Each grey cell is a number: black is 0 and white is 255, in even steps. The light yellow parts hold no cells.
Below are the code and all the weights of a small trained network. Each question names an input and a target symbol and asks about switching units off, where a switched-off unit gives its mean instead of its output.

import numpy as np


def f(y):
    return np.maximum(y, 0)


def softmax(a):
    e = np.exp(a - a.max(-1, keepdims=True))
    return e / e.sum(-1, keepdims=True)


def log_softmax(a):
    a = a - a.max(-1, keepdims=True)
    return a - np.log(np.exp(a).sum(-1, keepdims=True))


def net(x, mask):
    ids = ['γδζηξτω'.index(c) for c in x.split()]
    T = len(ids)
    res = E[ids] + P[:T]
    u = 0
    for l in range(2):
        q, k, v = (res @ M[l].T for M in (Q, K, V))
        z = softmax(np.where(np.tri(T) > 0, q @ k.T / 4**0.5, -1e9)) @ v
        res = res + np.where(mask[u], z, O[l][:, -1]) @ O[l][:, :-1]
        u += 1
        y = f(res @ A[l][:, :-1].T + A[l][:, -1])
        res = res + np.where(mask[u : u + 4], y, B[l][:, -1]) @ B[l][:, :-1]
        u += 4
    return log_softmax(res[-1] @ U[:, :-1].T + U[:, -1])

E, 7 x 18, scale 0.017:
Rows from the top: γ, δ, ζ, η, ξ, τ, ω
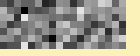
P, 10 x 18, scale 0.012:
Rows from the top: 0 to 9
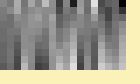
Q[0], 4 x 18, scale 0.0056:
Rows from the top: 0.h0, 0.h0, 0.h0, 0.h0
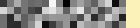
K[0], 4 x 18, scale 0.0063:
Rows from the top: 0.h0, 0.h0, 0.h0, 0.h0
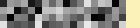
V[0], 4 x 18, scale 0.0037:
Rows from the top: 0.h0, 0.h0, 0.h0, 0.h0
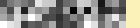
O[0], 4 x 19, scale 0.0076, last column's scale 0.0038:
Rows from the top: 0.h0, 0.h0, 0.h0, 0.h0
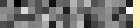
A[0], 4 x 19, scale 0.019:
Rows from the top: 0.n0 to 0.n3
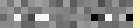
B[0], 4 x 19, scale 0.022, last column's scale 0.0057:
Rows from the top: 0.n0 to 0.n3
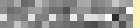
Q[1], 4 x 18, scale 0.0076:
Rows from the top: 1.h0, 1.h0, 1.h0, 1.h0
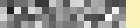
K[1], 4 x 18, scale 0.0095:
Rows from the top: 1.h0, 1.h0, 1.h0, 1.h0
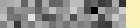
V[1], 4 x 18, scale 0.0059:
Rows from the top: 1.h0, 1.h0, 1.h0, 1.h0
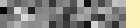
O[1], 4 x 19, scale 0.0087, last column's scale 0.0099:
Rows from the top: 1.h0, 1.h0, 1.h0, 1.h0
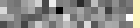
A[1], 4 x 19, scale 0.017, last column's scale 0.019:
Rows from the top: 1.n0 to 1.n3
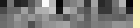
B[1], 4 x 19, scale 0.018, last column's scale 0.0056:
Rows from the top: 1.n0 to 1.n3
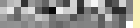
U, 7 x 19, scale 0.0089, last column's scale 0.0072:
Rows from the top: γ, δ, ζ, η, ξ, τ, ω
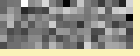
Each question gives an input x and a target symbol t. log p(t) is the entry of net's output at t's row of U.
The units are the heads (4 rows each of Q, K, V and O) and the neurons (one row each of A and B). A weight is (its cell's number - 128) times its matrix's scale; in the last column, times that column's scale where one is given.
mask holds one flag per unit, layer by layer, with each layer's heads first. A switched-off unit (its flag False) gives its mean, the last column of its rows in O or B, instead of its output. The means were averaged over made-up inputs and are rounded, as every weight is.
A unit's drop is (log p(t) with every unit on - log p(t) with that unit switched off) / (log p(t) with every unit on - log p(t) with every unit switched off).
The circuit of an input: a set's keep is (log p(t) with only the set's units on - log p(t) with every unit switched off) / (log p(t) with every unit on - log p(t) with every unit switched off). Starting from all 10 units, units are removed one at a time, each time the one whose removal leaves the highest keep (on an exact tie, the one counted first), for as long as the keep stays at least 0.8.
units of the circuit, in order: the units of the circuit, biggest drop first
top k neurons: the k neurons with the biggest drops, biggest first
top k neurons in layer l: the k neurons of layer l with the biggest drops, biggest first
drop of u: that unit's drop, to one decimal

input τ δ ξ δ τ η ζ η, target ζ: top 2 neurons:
[1.n3, 0.n1]
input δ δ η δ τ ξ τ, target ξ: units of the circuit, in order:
[1.h0]
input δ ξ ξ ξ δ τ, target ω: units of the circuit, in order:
[1.h0, 0.h0]
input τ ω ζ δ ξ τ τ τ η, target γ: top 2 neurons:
[0.n0, 0.n1]
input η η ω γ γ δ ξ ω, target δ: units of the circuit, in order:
[1.h0, 0.n3]
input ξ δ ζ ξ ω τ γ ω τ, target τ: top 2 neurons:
[0.n1, 0.n0]
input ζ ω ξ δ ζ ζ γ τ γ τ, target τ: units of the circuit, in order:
[1.h0, 0.n1]
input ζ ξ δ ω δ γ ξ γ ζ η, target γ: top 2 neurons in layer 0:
[0.n1, 0.n0]
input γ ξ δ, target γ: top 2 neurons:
[1.n2, 0.n3]
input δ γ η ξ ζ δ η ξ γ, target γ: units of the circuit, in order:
[1.n3, 0.h0, 1.h0]
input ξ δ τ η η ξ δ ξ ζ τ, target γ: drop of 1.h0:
0.3
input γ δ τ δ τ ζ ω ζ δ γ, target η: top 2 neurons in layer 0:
[0.n0, 0.n3]
